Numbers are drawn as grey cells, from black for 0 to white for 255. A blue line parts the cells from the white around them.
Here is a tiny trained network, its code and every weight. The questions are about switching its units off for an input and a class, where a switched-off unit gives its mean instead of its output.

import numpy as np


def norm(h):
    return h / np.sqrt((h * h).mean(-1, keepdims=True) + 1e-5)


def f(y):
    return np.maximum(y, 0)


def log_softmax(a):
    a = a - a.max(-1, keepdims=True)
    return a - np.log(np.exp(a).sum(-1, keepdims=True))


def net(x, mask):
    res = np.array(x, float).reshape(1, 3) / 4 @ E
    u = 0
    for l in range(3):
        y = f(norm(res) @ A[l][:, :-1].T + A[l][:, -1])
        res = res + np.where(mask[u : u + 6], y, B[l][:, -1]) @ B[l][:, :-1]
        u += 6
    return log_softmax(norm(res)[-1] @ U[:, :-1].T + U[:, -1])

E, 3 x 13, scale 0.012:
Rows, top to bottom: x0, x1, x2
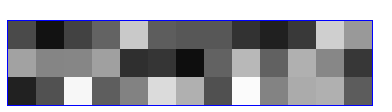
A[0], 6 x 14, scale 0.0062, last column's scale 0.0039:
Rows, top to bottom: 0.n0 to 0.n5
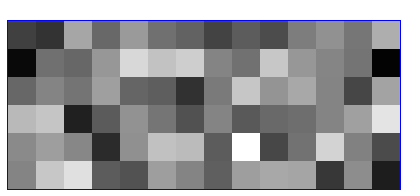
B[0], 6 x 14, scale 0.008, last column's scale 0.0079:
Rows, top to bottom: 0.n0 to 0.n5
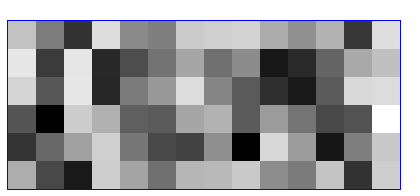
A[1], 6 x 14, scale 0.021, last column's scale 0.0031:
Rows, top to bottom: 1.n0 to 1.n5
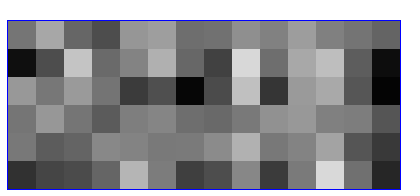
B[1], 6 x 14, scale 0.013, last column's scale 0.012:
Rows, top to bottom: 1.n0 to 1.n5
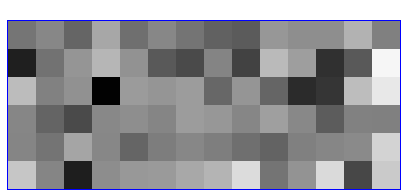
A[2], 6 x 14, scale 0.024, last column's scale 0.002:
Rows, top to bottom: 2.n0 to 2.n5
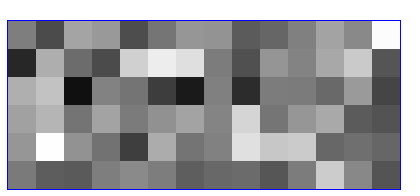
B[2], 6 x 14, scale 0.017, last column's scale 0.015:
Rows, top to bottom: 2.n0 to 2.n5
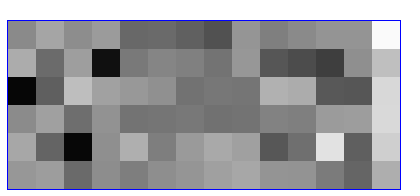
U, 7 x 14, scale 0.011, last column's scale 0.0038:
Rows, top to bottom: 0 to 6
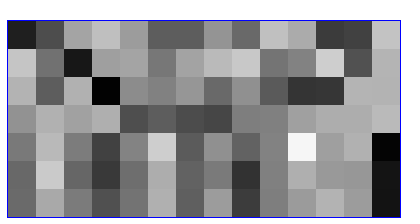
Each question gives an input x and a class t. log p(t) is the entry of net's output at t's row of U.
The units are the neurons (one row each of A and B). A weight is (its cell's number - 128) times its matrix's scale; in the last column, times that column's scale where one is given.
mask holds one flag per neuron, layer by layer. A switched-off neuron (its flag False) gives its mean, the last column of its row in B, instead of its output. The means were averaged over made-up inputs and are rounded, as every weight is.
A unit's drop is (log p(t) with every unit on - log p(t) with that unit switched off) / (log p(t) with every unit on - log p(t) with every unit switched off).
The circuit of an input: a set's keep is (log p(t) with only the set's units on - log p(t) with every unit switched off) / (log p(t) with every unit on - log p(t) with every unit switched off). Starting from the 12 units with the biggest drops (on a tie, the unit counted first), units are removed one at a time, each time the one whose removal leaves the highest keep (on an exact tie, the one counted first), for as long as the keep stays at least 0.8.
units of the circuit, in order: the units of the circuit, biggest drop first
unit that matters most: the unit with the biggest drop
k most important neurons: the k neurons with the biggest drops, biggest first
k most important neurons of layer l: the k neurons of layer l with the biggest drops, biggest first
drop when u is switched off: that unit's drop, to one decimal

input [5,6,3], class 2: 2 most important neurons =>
(1.n2 0.n5)
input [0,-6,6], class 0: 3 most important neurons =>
(1.n1 0.n2 1.n2)
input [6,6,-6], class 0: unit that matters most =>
2.n2
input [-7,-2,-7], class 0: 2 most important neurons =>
(2.n2 1.n5)
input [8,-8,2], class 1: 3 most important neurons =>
(1.n5 0.n2 1.n2)
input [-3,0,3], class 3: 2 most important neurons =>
(0.n5 1.n5)
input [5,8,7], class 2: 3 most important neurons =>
(1.n2 0.n3 2.n2)
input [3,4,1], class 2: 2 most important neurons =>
(1.n2 0.n5)
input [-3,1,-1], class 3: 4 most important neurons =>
(0.n5 1.n2 1.n5 2.n4)
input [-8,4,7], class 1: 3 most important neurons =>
(2.n4 0.n3 2.n2)
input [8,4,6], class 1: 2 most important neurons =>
(1.n5 0.n3)
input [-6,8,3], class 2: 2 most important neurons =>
(1.n2 0.n0)
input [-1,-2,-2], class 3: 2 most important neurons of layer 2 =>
(2.n0 2.n2)
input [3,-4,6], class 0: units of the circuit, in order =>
(1.n1)
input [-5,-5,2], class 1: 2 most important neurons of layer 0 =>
(0.n2 0.n5)
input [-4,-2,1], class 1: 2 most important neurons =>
(0.n3 2.n4)
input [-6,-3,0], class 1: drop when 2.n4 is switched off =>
0.1
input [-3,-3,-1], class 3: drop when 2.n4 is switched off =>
0.4
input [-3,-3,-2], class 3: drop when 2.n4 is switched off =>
0.9
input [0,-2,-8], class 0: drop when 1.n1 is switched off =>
0.0
